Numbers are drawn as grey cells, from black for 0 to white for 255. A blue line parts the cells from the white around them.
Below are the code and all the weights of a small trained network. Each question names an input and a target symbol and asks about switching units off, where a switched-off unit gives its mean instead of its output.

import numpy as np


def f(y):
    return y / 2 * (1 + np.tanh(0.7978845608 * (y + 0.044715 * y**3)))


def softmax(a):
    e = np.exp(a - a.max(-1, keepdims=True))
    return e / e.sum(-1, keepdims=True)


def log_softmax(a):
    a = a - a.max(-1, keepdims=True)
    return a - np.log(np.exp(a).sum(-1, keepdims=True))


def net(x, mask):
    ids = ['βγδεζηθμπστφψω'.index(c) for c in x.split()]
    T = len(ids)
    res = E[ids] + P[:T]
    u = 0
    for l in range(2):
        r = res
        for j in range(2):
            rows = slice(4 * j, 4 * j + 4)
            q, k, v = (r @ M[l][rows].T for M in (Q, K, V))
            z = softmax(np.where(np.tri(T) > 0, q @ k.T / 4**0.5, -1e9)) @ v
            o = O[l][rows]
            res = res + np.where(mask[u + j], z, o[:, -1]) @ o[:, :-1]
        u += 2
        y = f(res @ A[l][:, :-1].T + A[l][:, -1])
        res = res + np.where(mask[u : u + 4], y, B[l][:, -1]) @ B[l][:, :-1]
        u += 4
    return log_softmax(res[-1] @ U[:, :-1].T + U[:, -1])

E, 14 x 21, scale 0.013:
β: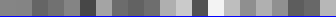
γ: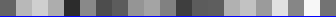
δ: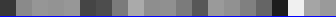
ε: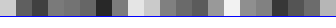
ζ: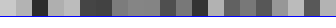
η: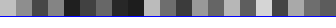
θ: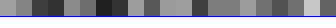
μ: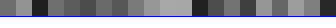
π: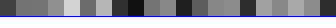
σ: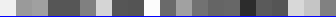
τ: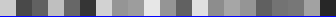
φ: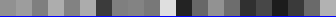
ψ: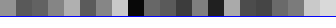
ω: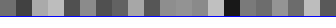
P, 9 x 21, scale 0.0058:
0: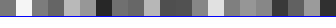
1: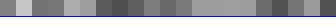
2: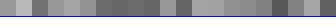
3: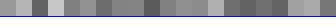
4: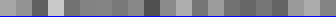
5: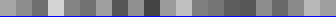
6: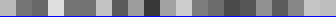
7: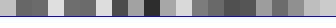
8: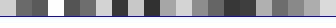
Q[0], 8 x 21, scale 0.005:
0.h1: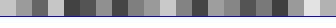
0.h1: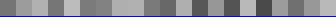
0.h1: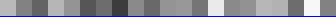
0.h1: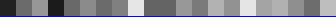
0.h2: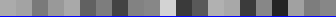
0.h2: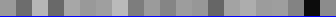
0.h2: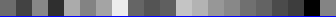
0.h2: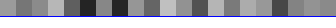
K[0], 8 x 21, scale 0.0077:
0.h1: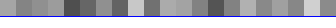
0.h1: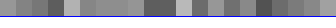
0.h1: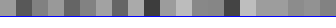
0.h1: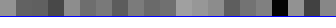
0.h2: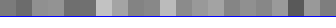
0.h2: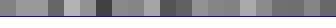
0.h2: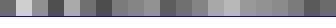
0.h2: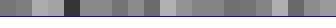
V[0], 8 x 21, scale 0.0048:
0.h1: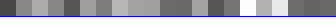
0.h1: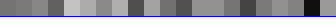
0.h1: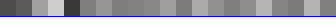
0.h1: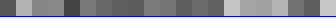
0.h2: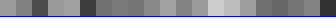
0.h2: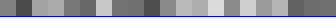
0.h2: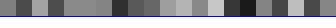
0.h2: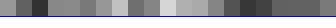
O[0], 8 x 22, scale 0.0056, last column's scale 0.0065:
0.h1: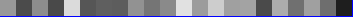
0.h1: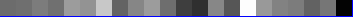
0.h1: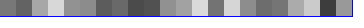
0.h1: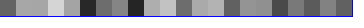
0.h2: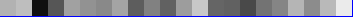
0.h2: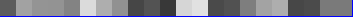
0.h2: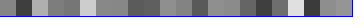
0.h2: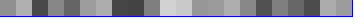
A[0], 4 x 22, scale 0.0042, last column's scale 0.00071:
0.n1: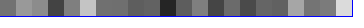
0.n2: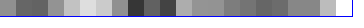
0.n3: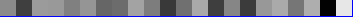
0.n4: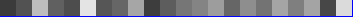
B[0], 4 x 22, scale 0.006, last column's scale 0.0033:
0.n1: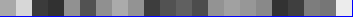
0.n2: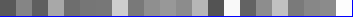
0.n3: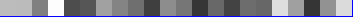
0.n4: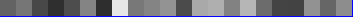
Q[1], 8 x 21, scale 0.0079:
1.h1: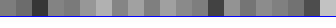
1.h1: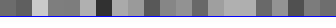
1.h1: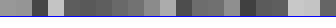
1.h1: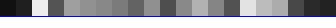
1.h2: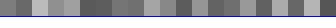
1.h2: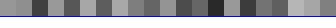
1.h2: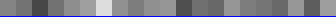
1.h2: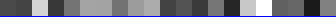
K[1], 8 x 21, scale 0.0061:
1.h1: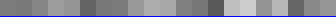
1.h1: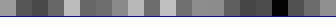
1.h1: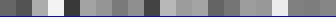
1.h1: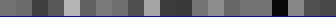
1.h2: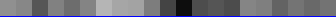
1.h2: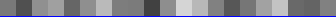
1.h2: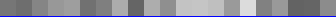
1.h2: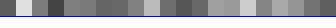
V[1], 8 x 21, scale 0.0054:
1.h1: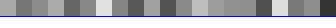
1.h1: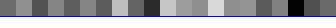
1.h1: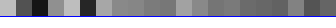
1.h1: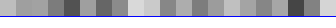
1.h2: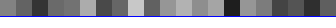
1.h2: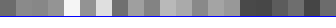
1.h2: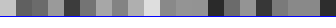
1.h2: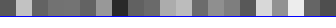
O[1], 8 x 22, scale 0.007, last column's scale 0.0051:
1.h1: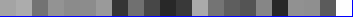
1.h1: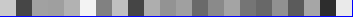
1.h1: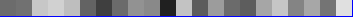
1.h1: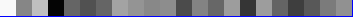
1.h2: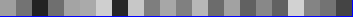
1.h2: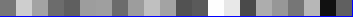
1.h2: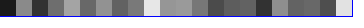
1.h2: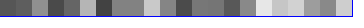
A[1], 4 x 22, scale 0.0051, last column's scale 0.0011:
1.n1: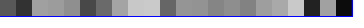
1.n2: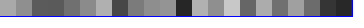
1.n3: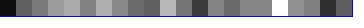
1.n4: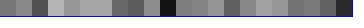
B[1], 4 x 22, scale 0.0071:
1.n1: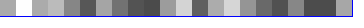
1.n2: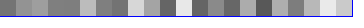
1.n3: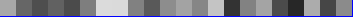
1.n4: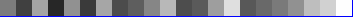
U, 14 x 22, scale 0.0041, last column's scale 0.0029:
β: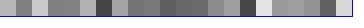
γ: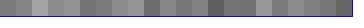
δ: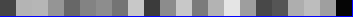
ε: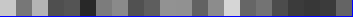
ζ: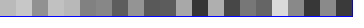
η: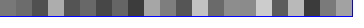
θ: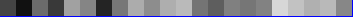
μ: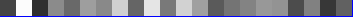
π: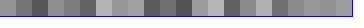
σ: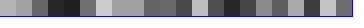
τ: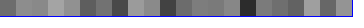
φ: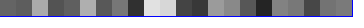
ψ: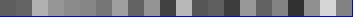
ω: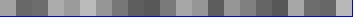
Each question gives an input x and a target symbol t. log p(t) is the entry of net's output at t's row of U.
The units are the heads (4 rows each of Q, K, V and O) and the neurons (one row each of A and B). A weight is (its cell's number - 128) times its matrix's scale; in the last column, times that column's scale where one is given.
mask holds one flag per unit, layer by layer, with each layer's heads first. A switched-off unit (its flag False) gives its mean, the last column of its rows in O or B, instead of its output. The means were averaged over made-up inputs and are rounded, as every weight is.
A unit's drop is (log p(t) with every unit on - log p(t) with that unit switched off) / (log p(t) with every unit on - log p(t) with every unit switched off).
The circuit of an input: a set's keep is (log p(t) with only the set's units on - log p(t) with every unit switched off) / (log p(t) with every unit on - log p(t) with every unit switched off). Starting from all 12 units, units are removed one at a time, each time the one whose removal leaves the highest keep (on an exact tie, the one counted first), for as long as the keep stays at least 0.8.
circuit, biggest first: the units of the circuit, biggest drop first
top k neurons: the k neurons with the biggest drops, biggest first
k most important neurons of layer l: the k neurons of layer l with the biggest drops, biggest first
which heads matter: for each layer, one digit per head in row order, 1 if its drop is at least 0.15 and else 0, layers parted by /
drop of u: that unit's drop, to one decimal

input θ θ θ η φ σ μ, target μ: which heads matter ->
11 / 11
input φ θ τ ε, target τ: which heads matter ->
00 / 11
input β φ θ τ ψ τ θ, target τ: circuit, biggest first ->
1.h1; 1.h2; 0.h1
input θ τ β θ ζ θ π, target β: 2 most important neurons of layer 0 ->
0.n2; 0.n1
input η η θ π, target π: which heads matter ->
00 / 10
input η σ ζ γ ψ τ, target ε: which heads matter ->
10 / 11
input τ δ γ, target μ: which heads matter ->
10 / 01
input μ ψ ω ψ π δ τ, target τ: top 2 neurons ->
0.n4; 1.n4
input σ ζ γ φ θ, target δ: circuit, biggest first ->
1.h2; 1.n2; 0.h1
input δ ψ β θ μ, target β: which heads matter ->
00 / 01
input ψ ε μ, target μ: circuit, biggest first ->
1.h1; 1.n3; 1.n4
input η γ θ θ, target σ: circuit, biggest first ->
1.h1
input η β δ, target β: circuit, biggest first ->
1.h2; 1.h1
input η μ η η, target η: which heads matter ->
10 / 11
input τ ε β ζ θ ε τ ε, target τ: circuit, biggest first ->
1.h1; 0.h1; 1.h2
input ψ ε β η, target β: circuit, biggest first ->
1.h2
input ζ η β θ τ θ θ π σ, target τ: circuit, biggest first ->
0.h1; 1.h1; 0.n3; 1.h2
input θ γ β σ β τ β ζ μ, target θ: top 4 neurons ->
1.n2; 0.n3; 1.n1; 0.n1
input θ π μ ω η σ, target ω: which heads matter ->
00 / 11
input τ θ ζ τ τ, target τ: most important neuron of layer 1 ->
1.n4
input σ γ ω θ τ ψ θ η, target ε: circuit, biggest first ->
0.h1; 1.h2
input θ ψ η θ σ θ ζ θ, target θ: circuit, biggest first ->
1.h1; 1.h2
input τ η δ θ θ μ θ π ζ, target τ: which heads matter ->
11 / 11
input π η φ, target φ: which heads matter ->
11 / 10
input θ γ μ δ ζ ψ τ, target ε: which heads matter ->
10 / 11
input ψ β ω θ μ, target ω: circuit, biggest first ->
0.h1; 1.h2; 0.n4; 1.h1
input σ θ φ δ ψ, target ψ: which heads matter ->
00 / 11
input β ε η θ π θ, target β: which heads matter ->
01 / 01
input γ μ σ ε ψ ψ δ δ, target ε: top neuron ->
1.n2
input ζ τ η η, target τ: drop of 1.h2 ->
0.2
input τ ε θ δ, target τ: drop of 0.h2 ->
0.1
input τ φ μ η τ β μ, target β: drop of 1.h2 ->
0.7
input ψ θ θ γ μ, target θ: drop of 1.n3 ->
0.0
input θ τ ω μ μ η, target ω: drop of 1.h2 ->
0.4
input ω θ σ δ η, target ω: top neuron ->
0.n4
